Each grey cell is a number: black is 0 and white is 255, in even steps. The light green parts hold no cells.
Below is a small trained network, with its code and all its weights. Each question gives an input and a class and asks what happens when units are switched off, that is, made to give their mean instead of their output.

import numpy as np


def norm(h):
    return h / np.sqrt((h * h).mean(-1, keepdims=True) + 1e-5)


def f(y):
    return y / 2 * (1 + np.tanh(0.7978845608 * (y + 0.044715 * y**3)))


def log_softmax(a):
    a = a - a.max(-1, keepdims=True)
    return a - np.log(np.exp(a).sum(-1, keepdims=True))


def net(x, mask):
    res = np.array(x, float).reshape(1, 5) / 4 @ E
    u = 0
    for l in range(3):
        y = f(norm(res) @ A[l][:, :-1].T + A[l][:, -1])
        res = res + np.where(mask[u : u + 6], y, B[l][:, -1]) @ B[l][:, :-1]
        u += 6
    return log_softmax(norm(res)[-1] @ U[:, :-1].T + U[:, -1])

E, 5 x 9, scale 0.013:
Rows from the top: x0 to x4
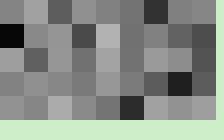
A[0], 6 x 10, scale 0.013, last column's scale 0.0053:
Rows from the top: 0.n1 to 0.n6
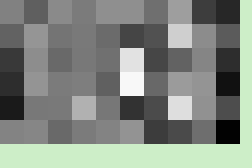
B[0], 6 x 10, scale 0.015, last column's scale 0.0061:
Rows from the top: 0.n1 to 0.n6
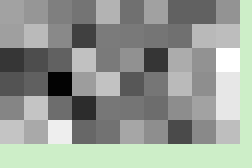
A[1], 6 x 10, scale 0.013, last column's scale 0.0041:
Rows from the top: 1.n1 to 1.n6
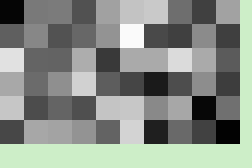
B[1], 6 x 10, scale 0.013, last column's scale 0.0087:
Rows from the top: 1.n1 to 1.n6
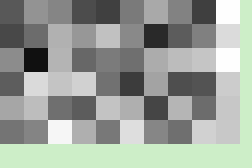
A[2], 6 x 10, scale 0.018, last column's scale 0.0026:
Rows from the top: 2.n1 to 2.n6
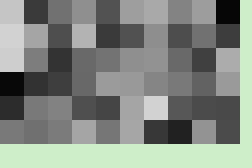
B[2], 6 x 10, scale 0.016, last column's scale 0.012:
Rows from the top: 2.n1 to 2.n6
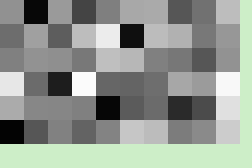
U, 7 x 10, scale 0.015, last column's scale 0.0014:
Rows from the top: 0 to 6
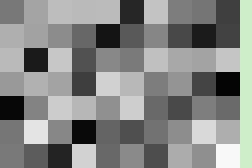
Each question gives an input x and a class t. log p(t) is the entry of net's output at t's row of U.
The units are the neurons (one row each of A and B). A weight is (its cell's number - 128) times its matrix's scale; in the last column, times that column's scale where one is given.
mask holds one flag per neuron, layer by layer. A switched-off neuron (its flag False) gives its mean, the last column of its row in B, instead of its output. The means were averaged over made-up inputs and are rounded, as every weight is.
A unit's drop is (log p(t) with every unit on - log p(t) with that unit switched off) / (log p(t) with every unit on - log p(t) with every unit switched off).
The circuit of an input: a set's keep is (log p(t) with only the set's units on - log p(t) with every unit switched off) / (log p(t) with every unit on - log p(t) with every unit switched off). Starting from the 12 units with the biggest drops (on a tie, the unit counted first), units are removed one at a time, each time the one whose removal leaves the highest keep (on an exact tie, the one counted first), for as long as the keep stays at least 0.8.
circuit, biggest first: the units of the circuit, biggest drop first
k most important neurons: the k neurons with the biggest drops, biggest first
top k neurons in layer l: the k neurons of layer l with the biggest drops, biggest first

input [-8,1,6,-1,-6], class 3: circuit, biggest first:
(1.n5)
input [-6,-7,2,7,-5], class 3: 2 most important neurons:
(0.n3; 1.n5)
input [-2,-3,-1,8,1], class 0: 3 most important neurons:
(0.n3; 2.n2; 1.n2)
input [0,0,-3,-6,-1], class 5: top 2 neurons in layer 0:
(0.n5; 0.n2)
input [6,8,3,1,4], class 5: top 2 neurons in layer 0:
(0.n5; 0.n2)
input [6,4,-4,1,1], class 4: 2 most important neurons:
(0.n3; 0.n6)
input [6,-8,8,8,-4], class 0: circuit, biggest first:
(1.n4; 2.n2)
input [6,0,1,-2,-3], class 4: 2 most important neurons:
(0.n6; 2.n6)
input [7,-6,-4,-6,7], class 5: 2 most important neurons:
(0.n2; 0.n5)
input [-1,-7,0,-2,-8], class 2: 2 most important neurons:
(1.n3; 2.n1)
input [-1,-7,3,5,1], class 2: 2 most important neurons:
(1.n3; 0.n3)
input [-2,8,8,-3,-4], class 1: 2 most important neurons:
(1.n1; 2.n5)
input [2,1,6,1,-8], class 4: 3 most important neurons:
(0.n6; 0.n3; 1.n6)
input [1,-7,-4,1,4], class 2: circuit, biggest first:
(1.n3)
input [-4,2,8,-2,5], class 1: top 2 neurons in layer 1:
(1.n1; 1.n3)
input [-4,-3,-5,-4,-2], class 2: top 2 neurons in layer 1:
(1.n3; 1.n2)
